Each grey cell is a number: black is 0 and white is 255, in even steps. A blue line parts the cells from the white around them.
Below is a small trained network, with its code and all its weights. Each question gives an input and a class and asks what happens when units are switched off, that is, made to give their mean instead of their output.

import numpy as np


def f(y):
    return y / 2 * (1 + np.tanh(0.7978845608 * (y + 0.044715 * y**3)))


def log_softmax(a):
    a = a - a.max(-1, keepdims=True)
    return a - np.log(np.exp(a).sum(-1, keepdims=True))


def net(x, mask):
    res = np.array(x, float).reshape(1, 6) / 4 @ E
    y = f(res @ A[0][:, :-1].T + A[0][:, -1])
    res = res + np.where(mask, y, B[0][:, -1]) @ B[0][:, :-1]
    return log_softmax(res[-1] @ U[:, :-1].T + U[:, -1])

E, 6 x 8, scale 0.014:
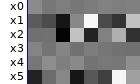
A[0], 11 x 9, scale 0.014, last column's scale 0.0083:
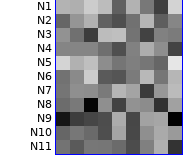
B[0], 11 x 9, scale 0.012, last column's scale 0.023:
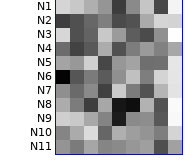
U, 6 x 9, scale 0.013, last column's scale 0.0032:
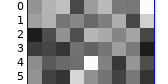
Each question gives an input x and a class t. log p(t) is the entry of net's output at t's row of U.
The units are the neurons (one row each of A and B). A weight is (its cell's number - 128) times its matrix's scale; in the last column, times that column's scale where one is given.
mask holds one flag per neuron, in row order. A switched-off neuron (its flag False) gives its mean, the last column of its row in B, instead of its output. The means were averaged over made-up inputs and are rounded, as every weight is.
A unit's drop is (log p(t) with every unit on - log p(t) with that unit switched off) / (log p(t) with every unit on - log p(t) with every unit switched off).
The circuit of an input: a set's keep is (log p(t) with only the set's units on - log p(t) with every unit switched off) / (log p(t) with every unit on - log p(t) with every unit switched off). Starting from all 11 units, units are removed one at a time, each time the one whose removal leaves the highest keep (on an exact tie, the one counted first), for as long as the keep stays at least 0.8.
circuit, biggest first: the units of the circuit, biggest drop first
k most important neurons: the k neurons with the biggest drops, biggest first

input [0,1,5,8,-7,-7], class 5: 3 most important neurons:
[N3, N9, N10]
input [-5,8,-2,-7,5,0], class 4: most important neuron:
[N3]
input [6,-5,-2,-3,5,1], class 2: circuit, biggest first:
[N6, N9]
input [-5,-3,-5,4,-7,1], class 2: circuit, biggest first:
[N9, N6]
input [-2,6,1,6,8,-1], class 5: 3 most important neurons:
[N3, N5, N6]
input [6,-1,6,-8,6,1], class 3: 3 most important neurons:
[N9, N1, N3]
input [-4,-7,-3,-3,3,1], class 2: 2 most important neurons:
[N6, N2]
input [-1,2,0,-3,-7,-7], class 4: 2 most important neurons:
[N8, N7]
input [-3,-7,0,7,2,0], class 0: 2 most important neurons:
[N1, N8]
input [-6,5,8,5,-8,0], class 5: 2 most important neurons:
[N3, N1]
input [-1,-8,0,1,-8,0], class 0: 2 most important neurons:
[N1, N5]
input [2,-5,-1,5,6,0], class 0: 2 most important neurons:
[N1, N8]
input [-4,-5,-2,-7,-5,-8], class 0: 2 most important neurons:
[N5, N8]
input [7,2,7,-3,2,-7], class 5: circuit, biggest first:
[N3]
